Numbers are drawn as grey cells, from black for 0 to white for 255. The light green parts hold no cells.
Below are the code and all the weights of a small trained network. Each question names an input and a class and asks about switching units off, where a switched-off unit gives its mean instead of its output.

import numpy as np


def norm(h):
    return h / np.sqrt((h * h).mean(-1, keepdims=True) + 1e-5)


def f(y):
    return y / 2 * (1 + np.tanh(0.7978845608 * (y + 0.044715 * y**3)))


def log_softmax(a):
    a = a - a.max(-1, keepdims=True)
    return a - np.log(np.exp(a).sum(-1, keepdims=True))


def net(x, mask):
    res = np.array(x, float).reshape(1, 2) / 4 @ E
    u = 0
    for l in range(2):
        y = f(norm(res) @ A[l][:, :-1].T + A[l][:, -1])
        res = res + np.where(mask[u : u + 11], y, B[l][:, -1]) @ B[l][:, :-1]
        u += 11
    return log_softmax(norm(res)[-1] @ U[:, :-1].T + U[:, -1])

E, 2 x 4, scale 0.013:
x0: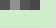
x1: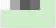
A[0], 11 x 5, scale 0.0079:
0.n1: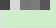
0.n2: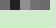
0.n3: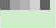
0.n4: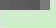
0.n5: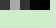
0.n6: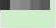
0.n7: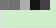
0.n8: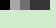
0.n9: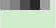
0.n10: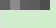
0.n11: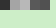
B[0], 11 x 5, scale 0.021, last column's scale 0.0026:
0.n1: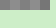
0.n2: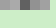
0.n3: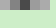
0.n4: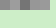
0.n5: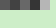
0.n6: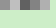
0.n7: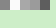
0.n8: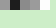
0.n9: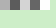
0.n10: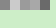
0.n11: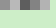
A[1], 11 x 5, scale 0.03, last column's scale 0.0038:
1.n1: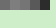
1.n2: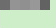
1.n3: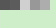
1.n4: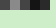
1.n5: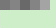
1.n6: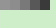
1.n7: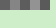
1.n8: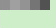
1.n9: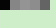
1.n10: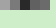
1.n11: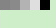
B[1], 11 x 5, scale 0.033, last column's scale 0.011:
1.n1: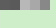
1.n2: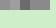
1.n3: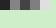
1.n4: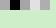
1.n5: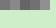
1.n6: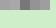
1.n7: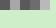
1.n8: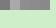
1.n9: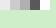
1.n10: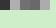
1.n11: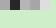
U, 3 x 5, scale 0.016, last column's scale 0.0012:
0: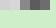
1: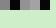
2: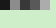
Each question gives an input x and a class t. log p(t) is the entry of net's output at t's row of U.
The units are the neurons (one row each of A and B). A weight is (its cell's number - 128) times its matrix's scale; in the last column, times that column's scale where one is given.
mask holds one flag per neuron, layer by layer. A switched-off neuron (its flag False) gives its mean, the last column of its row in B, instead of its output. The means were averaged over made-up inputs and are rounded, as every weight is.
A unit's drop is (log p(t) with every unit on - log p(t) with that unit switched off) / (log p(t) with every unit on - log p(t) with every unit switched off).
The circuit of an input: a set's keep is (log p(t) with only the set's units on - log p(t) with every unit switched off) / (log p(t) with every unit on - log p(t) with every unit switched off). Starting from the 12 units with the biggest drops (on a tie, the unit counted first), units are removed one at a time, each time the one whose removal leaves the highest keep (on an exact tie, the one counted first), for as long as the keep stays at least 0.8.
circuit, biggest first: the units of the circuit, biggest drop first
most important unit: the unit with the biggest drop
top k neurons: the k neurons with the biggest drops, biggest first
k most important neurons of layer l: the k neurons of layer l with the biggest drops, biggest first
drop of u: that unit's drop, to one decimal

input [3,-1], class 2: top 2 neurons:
[0.n8; 0.n5]
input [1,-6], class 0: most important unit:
1.n9
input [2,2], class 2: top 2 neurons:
[0.n9; 1.n9]
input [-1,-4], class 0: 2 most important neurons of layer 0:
[0.n9; 0.n5]
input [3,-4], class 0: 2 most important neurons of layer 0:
[0.n9; 0.n3]
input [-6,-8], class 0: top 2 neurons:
[1.n9; 0.n9]
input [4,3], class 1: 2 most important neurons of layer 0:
[0.n5; 0.n8]
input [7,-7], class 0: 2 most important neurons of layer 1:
[1.n9; 1.n11]
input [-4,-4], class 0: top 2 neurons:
[0.n9; 0.n8]
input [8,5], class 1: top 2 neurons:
[0.n5; 1.n4]
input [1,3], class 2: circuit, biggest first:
[1.n9; 1.n11]
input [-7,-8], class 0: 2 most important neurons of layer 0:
[0.n9; 0.n8]
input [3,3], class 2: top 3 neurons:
[0.n9; 1.n9; 1.n11]
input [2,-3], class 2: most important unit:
0.n8
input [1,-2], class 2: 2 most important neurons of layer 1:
[1.n10; 1.n9]
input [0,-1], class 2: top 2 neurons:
[0.n9; 1.n9]
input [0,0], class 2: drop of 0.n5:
0.8
